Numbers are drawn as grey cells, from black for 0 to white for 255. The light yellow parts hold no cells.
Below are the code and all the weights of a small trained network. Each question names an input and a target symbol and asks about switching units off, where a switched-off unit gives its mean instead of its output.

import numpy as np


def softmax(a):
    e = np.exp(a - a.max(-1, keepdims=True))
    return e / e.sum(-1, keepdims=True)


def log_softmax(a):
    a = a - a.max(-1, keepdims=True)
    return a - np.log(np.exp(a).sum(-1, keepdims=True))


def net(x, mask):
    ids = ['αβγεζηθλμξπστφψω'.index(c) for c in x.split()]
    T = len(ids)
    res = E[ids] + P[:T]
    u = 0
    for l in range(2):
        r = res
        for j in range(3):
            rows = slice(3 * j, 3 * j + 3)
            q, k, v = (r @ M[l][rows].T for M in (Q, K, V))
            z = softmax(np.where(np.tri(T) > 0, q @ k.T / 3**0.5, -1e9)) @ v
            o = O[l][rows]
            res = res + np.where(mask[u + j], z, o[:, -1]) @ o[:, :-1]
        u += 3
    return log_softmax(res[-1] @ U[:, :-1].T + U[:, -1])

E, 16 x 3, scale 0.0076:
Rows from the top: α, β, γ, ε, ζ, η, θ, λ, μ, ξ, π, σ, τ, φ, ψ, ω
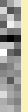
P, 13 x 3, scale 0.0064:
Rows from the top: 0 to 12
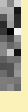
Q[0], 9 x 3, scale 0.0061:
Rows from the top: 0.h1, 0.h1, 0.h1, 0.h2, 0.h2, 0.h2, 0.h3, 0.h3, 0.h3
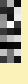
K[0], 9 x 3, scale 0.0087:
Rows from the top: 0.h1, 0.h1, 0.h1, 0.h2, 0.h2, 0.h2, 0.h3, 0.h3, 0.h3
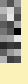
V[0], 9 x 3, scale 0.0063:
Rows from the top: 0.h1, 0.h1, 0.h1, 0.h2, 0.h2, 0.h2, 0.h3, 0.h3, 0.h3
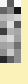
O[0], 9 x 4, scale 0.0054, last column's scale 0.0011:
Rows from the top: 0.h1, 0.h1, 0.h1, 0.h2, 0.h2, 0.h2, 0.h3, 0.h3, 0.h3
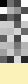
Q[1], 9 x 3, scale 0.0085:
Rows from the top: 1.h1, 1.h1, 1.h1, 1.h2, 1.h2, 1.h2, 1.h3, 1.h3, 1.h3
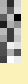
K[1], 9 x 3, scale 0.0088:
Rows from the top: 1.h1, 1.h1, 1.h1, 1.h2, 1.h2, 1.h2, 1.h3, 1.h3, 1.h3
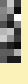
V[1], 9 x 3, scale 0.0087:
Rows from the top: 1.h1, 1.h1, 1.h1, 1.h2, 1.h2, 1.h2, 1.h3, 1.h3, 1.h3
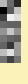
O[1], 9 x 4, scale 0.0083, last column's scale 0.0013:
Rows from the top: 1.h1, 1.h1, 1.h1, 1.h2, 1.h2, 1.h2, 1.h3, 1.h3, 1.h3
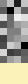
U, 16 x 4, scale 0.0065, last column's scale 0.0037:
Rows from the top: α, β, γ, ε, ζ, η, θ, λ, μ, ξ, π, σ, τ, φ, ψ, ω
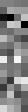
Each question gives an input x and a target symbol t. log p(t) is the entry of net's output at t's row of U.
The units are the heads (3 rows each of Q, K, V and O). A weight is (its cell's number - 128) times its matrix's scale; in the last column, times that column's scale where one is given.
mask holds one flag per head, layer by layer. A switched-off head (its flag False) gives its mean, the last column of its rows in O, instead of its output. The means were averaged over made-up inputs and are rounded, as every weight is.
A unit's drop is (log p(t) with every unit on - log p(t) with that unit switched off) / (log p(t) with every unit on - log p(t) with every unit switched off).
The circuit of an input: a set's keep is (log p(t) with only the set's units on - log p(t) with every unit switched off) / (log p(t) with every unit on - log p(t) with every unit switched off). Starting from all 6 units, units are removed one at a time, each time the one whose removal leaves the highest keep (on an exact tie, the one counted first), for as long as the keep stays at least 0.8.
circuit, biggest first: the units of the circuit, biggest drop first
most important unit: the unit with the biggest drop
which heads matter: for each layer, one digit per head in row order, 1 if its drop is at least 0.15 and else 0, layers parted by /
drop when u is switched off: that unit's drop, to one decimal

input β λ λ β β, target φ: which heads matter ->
000 / 100
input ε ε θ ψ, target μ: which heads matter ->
010 / 100
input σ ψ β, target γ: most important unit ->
0.h1
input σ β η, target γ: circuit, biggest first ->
1.h1, 0.h3, 0.h2
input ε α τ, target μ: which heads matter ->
010 / 100
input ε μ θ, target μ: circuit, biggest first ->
1.h1, 0.h2
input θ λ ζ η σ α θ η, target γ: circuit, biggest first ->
1.h1, 0.h3
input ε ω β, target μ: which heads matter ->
011 / 100
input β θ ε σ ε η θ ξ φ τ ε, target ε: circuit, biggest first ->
1.h3, 0.h3
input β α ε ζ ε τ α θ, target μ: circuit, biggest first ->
1.h1, 0.h3
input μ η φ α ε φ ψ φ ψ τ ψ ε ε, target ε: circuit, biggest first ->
1.h3, 0.h2
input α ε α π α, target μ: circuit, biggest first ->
1.h1, 0.h2, 1.h2
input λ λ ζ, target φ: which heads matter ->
001 / 100
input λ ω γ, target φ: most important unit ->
1.h1
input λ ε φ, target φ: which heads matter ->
011 / 100
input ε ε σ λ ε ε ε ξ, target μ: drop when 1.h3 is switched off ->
0.0
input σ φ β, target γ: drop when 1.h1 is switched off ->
0.7
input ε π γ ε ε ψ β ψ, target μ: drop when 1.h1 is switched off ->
0.9
